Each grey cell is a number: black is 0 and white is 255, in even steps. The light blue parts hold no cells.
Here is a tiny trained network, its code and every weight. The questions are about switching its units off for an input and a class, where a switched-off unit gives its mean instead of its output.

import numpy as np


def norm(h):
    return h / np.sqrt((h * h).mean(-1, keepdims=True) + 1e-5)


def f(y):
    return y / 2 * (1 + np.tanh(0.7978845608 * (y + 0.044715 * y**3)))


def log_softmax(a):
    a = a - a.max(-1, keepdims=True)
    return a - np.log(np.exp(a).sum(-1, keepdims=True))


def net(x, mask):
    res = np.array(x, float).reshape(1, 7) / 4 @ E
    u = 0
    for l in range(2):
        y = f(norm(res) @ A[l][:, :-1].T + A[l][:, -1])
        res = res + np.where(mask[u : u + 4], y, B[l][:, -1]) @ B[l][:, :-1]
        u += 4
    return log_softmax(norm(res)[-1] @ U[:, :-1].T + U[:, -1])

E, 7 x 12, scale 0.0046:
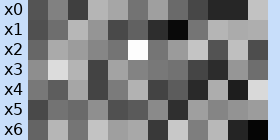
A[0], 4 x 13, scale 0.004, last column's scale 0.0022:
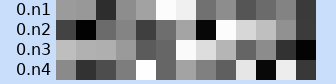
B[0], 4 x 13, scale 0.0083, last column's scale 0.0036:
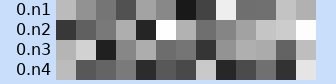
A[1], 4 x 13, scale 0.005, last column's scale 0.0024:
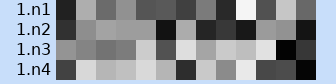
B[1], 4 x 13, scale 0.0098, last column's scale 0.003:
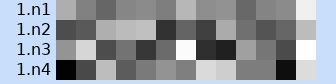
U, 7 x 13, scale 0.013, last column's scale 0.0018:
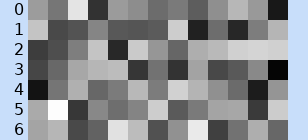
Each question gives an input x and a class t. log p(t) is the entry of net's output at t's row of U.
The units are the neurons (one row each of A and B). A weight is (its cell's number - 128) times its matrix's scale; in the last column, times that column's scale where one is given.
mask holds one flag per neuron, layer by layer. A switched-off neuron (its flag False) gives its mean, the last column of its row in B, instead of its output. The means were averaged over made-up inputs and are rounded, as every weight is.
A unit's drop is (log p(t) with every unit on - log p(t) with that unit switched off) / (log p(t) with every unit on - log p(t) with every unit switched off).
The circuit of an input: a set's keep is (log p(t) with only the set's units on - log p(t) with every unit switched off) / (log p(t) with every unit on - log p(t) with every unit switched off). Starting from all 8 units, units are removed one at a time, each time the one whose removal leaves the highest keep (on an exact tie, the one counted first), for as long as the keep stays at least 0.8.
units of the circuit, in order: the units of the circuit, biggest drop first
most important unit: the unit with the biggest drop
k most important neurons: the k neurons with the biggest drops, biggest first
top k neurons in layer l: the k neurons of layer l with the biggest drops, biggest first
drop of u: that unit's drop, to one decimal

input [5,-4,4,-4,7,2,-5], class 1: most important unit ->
0.n4
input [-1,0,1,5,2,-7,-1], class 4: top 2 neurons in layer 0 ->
0.n4, 0.n2
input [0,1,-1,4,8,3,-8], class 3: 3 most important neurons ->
1.n2, 0.n2, 0.n1
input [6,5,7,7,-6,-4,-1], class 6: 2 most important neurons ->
0.n1, 1.n3
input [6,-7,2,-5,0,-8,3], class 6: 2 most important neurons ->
0.n1, 1.n3
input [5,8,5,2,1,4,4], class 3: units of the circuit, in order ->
1.n2, 0.n2
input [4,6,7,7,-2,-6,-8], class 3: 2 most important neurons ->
1.n2, 0.n2
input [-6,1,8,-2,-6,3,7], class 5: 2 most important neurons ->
1.n3, 0.n3
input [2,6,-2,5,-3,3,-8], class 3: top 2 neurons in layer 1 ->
1.n2, 1.n3
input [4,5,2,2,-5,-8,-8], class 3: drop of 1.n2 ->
0.3
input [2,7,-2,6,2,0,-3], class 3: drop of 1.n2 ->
0.4
